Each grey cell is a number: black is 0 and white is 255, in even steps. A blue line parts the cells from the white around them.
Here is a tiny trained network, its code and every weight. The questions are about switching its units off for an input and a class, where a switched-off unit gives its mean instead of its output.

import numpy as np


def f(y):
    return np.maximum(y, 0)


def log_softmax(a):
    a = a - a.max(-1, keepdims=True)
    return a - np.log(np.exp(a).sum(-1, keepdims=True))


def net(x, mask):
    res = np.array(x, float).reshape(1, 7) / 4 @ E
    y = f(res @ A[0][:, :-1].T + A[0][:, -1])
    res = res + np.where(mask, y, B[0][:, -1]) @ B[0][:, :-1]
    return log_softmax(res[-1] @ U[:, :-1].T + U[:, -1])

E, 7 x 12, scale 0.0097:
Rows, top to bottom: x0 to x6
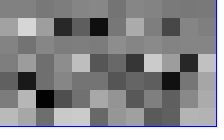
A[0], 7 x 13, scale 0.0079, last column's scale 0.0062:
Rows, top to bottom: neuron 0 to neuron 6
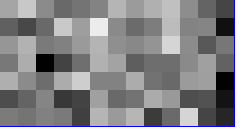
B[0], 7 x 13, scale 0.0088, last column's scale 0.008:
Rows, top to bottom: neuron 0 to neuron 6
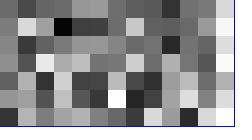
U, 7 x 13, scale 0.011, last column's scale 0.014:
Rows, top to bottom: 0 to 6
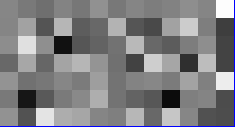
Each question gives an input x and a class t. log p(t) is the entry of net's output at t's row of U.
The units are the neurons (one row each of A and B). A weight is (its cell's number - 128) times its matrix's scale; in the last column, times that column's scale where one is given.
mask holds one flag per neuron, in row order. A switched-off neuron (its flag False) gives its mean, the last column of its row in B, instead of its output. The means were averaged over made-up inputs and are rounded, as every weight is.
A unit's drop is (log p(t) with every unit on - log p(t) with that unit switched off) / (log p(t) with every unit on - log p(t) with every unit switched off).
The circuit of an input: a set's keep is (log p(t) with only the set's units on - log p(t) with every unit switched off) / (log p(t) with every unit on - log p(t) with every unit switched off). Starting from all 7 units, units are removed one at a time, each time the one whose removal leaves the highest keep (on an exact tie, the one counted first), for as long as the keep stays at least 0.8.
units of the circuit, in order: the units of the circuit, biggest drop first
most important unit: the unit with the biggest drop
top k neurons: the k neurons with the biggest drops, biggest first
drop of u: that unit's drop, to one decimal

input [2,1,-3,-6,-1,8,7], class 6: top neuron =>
(neuron 3)
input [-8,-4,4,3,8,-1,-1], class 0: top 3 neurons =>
(neuron 2; neuron 0; neuron 1)
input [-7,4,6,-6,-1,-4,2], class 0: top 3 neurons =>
(neuron 1; neuron 3; neuron 6)
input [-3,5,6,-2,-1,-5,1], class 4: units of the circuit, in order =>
(neuron 1; neuron 3)
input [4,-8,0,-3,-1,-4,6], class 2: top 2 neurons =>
(neuron 1; neuron 5)
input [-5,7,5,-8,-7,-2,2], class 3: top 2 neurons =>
(neuron 6; neuron 1)
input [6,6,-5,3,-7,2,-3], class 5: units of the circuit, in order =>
(neuron 0; neuron 1; neuron 2)
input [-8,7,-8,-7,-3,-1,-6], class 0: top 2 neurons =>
(neuron 1; neuron 6)
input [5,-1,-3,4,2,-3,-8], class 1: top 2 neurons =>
(neuron 5; neuron 6)
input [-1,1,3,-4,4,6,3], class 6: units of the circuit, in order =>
(neuron 3; neuron 0)
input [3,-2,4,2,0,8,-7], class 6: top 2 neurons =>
(neuron 3; neuron 4)
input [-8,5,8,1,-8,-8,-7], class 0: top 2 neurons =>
(neuron 3; neuron 0)
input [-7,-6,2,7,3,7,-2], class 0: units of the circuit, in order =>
(neuron 6; neuron 1)
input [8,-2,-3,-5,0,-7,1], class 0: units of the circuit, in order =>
(neuron 3)
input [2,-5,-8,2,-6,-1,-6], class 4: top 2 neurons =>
(neuron 2; neuron 4)
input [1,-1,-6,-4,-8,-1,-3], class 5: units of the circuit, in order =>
(neuron 2; neuron 0)
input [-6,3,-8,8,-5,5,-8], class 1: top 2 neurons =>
(neuron 5; neuron 6)
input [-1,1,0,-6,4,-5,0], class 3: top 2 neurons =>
(neuron 6; neuron 3)
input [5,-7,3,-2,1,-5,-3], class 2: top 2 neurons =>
(neuron 1; neuron 3)
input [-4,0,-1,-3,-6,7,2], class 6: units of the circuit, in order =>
(neuron 3)
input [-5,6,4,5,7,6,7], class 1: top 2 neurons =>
(neuron 4; neuron 1)
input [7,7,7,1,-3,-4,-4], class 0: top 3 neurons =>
(neuron 1; neuron 0; neuron 5)
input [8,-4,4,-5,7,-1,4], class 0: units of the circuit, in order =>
(neuron 2; neuron 0)
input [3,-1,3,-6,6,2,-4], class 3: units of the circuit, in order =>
(neuron 6; neuron 2)
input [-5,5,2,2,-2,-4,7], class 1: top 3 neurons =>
(neuron 4; neuron 1; neuron 3)
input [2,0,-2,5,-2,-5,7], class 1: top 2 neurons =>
(neuron 4; neuron 6)
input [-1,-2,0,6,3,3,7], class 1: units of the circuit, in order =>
(neuron 4)
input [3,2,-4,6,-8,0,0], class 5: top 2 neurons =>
(neuron 0; neuron 2)
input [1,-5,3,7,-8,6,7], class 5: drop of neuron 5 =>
0.1
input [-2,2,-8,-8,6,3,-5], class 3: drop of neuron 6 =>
0.8
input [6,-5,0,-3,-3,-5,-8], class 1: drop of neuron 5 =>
1.0
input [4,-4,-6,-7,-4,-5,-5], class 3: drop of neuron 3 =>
0.1
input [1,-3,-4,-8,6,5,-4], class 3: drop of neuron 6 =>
0.8
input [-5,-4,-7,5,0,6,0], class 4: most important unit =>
neuron 6
